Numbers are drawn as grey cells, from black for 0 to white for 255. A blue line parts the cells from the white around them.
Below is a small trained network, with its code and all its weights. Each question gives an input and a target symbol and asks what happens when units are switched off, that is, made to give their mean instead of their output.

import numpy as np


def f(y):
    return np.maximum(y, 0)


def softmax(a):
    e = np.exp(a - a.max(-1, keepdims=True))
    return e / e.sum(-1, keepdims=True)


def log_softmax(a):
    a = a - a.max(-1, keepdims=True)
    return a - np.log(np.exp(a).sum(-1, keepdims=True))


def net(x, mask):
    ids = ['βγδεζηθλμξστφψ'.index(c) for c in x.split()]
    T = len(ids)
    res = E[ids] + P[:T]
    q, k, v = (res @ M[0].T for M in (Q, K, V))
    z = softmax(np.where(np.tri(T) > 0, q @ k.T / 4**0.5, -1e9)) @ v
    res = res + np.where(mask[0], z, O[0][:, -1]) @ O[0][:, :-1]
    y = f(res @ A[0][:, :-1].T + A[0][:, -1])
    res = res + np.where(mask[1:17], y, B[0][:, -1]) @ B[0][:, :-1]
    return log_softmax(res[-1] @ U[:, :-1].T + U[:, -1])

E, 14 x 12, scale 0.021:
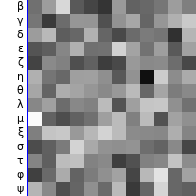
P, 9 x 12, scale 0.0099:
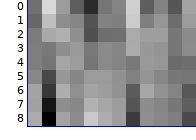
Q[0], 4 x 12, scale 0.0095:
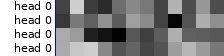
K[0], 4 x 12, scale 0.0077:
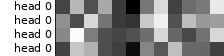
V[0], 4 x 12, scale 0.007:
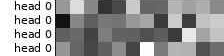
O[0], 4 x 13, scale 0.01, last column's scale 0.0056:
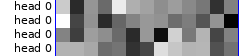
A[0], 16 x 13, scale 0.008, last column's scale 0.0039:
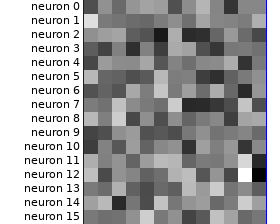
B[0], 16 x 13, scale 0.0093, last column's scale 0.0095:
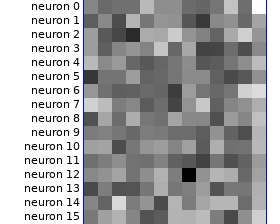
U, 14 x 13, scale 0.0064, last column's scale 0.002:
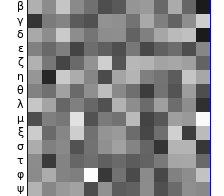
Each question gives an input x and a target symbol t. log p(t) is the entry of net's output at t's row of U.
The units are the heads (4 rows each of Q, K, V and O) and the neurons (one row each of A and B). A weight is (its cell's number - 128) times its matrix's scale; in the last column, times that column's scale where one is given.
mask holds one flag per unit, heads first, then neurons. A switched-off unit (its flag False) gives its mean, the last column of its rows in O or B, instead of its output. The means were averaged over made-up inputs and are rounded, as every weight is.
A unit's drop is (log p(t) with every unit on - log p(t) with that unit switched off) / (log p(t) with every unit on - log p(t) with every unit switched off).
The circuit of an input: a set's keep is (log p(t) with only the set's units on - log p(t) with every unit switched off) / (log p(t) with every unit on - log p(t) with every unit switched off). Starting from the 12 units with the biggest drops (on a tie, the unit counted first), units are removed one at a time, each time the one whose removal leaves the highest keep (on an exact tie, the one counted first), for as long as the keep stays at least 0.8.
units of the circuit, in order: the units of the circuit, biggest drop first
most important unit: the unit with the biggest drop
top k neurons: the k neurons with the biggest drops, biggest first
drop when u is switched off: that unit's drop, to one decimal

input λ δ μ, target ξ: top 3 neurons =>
[neuron 1; neuron 6; neuron 15]
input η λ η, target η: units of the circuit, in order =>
[head 0; neuron 15]
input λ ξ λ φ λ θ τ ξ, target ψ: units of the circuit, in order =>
[neuron 7; head 0; neuron 11]
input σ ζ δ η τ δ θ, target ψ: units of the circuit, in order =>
[head 0; neuron 7; neuron 0]
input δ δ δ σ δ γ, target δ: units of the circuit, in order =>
[head 0; neuron 12; neuron 14]
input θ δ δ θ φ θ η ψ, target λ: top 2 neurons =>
[neuron 10; neuron 15]
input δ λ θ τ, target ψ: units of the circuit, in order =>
[head 0; neuron 7]
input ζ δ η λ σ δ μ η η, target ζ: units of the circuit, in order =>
[head 0]
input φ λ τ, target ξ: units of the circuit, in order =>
[head 0; neuron 1]
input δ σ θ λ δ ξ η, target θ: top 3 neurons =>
[neuron 12; neuron 11; neuron 5]
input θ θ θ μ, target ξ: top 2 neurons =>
[neuron 1; neuron 14]
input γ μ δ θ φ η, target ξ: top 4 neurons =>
[neuron 1; neuron 12; neuron 6; neuron 8]
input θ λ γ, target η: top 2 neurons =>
[neuron 15; neuron 0]
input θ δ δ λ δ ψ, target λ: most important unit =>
neuron 15
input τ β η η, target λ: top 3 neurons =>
[neuron 10; neuron 15; neuron 7]
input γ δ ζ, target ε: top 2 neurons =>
[neuron 9; neuron 4]
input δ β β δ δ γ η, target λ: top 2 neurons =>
[neuron 10; neuron 15]
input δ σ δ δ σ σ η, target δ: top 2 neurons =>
[neuron 12; neuron 14]
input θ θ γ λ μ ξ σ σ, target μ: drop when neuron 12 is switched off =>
0.1
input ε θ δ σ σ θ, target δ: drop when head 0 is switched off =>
0.9
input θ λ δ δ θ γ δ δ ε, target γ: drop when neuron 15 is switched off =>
-0.1
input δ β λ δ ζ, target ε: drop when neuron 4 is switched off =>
0.2
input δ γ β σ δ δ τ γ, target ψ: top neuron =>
[neuron 7]
